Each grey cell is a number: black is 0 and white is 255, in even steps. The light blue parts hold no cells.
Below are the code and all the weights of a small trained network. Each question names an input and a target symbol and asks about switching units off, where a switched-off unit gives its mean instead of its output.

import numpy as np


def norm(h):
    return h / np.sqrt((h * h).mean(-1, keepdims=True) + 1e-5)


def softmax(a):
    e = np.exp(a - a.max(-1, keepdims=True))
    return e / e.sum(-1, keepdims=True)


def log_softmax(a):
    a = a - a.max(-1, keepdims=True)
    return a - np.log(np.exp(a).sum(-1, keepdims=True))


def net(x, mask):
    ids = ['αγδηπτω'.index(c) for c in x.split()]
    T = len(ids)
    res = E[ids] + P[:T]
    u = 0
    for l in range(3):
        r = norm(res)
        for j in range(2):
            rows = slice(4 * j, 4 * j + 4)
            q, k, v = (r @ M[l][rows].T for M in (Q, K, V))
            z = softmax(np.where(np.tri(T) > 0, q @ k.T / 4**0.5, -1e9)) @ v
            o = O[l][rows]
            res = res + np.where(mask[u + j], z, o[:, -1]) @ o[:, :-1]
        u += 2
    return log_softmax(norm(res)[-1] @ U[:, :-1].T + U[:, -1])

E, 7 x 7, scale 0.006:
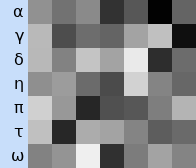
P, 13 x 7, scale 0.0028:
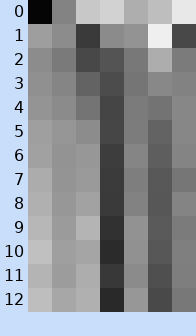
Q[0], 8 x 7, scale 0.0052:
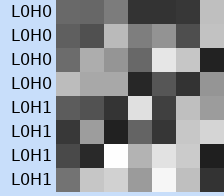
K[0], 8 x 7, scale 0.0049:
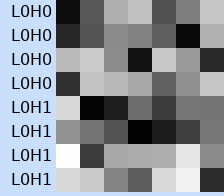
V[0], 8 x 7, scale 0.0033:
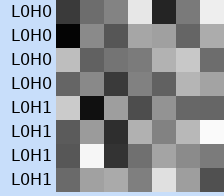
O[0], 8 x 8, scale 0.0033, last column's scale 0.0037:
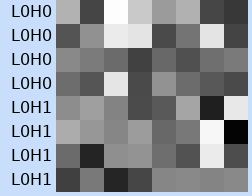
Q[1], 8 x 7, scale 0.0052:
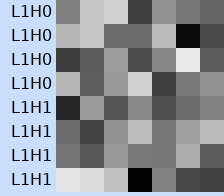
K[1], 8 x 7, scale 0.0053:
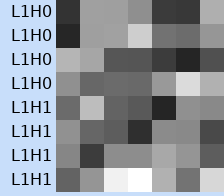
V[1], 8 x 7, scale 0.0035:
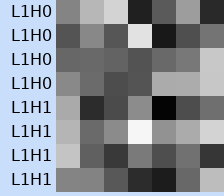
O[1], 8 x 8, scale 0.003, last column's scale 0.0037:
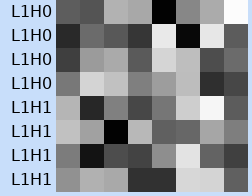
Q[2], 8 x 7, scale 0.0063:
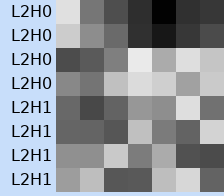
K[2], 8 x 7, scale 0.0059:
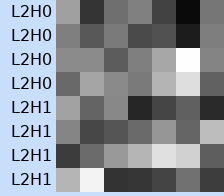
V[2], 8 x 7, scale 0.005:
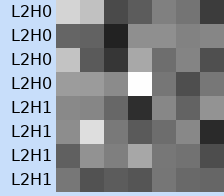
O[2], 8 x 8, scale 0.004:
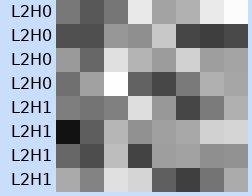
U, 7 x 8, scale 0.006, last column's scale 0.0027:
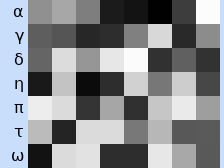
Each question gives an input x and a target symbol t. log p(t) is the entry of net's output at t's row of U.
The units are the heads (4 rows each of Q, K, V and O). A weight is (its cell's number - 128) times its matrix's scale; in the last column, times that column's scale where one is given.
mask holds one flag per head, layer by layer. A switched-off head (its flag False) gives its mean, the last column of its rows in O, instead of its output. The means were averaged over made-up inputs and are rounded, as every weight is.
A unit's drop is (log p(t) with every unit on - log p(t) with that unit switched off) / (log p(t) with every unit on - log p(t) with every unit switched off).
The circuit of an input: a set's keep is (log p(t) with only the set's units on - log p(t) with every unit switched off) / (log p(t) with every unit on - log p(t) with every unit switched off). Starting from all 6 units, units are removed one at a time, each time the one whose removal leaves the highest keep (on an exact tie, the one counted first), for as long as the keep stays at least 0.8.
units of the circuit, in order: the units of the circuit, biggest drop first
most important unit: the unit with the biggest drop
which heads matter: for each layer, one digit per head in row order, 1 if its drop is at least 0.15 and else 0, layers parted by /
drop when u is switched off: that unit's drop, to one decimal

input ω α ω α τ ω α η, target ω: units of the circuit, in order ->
[L1H0; L2H1]
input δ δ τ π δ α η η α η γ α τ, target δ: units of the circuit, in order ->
[L0H0; L1H1]
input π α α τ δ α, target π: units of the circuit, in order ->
[L0H1; L1H1; L2H0]
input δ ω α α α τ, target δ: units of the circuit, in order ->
[L1H1]
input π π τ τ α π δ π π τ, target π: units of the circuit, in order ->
[L0H1; L1H1; L0H0; L2H0]
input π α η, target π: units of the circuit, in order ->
[L0H1; L1H1]
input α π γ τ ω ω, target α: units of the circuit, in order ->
[L2H0; L1H0; L0H0]
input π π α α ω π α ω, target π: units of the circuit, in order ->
[L0H1; L1H1; L2H0; L2H1]
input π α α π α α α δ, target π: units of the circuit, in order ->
[L0H1; L1H1; L0H0; L2H0]
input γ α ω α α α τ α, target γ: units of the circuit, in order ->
[L1H1; L2H0]
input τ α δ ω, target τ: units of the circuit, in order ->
[L2H0; L1H1]
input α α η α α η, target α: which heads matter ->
10 / 10 / 11
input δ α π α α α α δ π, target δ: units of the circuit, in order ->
[L1H1; L0H1; L2H0]
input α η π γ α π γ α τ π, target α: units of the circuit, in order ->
[L1H0; L2H0; L0H0; L1H1]
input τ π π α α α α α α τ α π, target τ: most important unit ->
L1H1
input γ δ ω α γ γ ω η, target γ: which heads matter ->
00 / 11 / 10
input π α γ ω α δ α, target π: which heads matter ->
01 / 11 / 10
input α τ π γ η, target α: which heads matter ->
10 / 00 / 10
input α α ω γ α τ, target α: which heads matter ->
10 / 11 / 11
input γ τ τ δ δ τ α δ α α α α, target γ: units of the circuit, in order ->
[L1H1; L2H0; L0H0]
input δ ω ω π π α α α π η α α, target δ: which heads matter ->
10 / 11 / 10
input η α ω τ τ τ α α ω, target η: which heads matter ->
11 / 10 / 10
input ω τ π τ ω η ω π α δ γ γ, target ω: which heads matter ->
00 / 11 / 11
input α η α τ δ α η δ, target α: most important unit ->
L0H0
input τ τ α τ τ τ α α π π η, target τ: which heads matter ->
01 / 11 / 11
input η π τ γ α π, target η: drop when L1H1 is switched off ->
-0.1
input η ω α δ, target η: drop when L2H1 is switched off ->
0.2
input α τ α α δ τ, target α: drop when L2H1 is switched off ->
0.1
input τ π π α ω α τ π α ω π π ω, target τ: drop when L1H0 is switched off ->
0.0
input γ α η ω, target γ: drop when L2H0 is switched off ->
0.8
